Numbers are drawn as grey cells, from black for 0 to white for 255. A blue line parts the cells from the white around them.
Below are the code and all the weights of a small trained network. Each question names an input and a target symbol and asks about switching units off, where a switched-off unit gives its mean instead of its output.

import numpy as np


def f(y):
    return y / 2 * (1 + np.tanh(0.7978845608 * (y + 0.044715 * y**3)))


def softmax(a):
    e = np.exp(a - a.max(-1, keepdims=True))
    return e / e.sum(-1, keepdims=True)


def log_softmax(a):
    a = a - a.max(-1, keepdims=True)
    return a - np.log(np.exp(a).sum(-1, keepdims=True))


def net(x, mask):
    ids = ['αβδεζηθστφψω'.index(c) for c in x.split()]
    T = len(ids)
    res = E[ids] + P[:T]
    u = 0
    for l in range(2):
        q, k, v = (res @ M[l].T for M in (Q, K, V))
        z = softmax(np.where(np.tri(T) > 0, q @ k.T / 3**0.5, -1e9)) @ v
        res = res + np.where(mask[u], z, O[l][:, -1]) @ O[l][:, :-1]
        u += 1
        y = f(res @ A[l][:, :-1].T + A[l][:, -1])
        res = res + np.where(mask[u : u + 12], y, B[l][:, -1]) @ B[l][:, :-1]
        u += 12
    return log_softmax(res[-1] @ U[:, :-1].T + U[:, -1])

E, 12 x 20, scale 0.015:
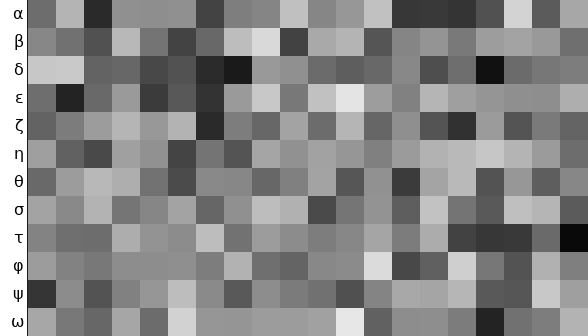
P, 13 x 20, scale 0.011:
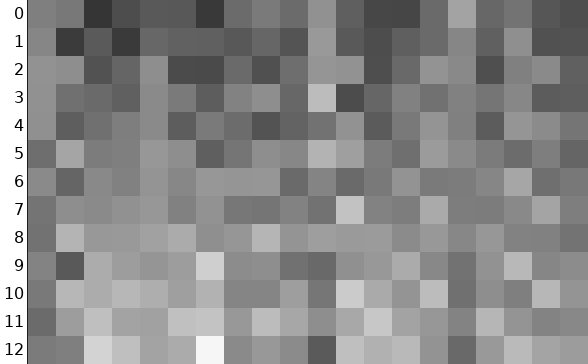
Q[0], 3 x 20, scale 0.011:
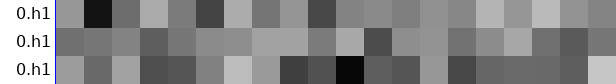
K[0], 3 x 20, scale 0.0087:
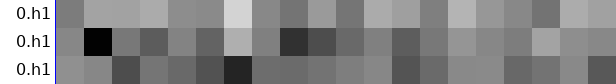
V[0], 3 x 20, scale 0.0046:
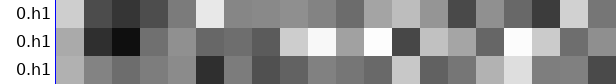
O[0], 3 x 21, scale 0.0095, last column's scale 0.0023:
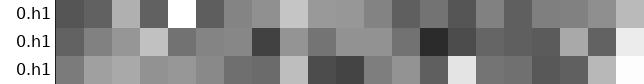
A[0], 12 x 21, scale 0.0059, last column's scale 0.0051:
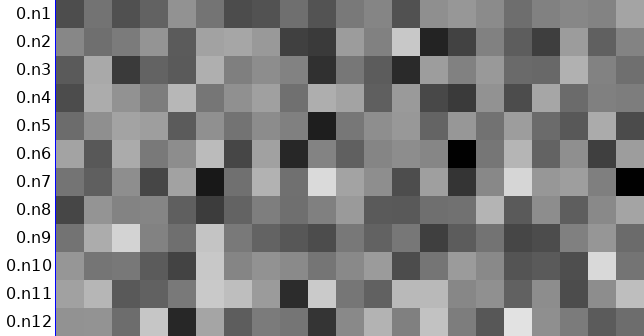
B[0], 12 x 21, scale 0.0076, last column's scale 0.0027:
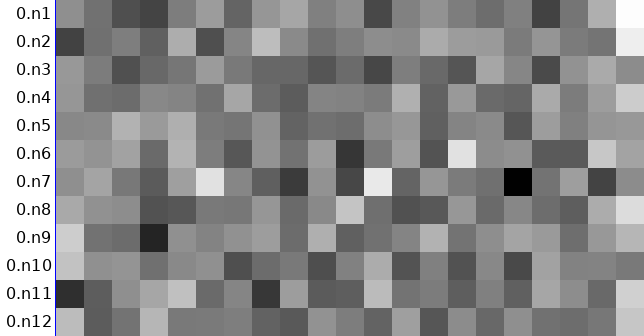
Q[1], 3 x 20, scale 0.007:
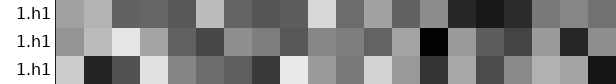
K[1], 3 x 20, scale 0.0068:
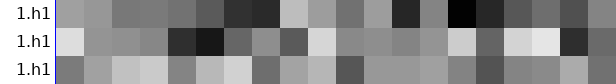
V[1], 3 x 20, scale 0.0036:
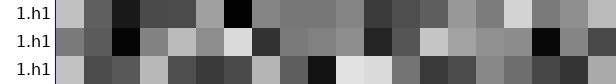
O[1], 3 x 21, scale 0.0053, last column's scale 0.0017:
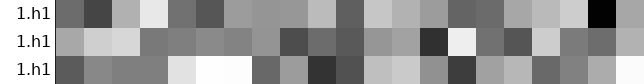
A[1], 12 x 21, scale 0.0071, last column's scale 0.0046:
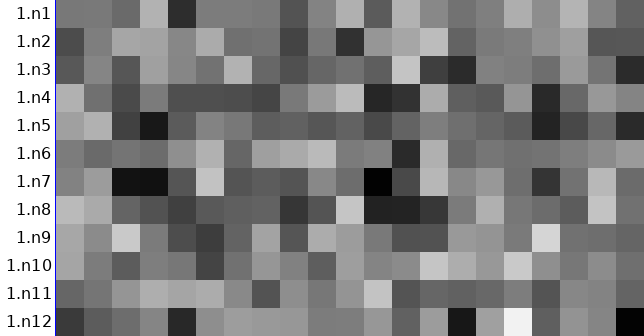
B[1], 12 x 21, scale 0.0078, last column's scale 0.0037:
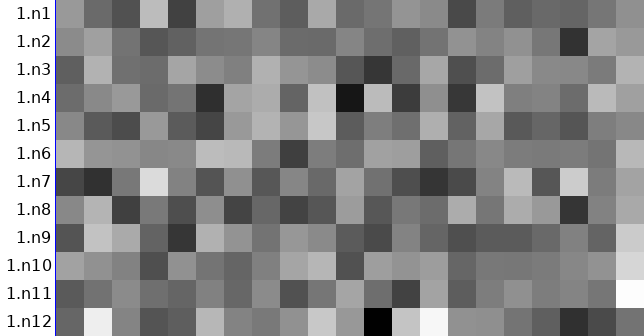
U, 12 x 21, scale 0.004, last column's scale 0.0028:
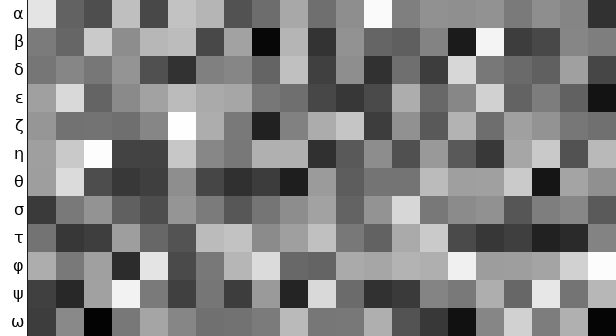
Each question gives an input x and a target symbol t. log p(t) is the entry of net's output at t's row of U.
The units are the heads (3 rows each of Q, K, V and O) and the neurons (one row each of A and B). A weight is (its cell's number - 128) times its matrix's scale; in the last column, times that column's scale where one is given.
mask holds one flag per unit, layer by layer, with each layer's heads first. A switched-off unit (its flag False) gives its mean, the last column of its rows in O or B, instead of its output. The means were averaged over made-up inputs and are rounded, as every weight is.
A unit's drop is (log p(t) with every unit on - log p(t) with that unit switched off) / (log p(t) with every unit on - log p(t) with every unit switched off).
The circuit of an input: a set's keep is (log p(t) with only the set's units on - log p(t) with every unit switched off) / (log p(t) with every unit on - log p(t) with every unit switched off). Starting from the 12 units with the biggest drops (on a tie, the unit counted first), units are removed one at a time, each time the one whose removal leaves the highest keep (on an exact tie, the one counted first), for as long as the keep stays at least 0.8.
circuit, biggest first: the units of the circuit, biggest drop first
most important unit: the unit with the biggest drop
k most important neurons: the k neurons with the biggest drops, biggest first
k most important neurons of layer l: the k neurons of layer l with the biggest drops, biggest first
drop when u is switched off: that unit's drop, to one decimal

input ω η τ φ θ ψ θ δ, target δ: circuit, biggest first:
[1.n4, 1.n5]
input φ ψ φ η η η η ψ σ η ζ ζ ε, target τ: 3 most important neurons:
[1.n12, 1.n1, 0.n6]
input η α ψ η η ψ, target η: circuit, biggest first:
[1.h1, 0.n1]
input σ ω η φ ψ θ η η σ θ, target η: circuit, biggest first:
[0.h1, 1.n9, 1.h1]
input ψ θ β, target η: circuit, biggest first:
[1.h1, 0.h1, 1.n9]
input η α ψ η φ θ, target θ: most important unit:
1.n8
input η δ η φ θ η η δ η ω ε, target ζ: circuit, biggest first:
[0.h1, 0.n7]
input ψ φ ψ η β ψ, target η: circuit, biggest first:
[1.h1, 0.n3]
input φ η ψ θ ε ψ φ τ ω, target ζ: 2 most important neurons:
[1.n6, 0.n10]
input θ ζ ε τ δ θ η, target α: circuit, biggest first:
[0.h1, 0.n12, 1.n1]
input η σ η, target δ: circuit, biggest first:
[1.n4, 1.h1, 0.n1]
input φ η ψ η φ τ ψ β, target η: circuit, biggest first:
[0.h1, 1.h1, 1.n9]
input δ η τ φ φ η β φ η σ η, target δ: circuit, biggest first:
[1.h1, 1.n4, 0.h1]
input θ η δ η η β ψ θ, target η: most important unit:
0.n11
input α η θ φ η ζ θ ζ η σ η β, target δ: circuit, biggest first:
[1.h1, 1.n4, 0.n12, 0.h1]
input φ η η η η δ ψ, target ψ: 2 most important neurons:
[1.n7, 0.n3]
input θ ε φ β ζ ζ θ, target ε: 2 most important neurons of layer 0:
[0.n12, 0.n11]
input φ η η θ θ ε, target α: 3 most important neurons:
[0.n12, 1.n1, 0.n8]
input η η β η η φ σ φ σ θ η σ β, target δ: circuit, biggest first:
[1.h1, 1.n4, 0.n12]
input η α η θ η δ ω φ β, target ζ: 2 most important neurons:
[0.n7, 1.n6]
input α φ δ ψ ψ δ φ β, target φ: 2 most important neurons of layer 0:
[0.n8, 0.n9]
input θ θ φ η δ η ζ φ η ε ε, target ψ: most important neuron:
[1.n11]
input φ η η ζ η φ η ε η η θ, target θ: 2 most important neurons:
[1.n8, 0.n1]
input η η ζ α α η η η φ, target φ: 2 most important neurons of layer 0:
[0.n2, 0.n9]
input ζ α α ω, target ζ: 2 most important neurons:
[0.n10, 1.n6]
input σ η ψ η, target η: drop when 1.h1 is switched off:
1.0
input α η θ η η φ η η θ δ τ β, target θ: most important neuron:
[1.n8]
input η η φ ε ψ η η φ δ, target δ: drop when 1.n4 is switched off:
0.5
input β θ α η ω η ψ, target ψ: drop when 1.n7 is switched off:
0.8
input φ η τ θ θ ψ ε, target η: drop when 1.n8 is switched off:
0.0
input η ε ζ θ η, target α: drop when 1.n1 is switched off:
0.1
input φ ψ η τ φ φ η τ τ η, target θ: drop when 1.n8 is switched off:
0.5
